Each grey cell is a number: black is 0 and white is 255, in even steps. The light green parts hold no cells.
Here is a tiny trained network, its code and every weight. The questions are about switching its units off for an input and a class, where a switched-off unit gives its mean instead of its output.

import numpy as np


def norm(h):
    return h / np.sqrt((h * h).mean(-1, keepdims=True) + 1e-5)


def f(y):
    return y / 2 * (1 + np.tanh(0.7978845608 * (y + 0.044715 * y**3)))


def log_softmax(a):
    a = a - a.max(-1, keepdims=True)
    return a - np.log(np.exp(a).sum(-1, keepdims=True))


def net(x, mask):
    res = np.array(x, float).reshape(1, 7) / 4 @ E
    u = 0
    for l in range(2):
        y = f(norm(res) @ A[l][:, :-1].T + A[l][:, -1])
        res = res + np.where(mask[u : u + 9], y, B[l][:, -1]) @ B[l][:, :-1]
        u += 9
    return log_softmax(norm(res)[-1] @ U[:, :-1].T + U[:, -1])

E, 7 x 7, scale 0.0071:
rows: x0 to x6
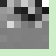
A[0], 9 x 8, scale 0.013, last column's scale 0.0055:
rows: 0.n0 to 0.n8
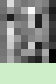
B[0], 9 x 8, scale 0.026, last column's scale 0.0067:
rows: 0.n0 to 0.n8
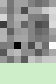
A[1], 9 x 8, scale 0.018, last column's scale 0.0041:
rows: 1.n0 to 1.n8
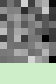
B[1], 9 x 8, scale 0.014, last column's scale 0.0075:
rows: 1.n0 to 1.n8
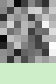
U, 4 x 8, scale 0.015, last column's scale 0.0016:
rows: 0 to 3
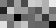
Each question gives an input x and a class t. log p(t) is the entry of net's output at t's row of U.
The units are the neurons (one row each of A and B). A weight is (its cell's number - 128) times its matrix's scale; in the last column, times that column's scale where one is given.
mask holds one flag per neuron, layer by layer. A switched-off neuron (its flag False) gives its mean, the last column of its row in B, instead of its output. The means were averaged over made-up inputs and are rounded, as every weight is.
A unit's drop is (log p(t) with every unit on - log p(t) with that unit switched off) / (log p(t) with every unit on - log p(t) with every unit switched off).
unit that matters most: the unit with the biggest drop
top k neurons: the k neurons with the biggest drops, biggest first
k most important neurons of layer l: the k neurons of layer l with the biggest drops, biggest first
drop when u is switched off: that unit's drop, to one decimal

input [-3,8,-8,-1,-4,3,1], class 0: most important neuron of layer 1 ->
1.n7
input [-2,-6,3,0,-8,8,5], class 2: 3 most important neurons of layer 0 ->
0.n3, 0.n8, 0.n1
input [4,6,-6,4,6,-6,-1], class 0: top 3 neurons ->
0.n1, 0.n3, 1.n7
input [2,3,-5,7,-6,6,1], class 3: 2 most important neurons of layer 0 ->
0.n4, 0.n0
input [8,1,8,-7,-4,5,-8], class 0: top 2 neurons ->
0.n8, 1.n1
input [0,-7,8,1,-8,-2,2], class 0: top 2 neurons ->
0.n6, 0.n8
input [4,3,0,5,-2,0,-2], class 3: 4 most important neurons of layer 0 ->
0.n4, 0.n0, 0.n5, 0.n6
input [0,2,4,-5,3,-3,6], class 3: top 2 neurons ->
0.n2, 0.n1
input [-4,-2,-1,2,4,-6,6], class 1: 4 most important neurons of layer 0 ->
0.n6, 0.n1, 0.n8, 0.n2
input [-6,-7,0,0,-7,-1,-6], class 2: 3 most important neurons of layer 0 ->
0.n3, 0.n1, 0.n8
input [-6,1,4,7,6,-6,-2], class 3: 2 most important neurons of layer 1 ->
1.n4, 1.n2
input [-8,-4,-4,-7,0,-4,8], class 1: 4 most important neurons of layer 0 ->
0.n6, 0.n2, 0.n1, 0.n8
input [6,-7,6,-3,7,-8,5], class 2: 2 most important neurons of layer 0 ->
0.n1, 0.n3
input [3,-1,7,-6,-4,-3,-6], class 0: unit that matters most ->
0.n8
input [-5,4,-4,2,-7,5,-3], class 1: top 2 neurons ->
0.n8, 0.n6
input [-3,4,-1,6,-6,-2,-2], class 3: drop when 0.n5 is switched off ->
0.0
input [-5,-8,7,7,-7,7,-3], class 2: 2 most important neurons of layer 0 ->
0.n1, 0.n8
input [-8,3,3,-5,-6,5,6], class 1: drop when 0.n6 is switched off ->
0.1
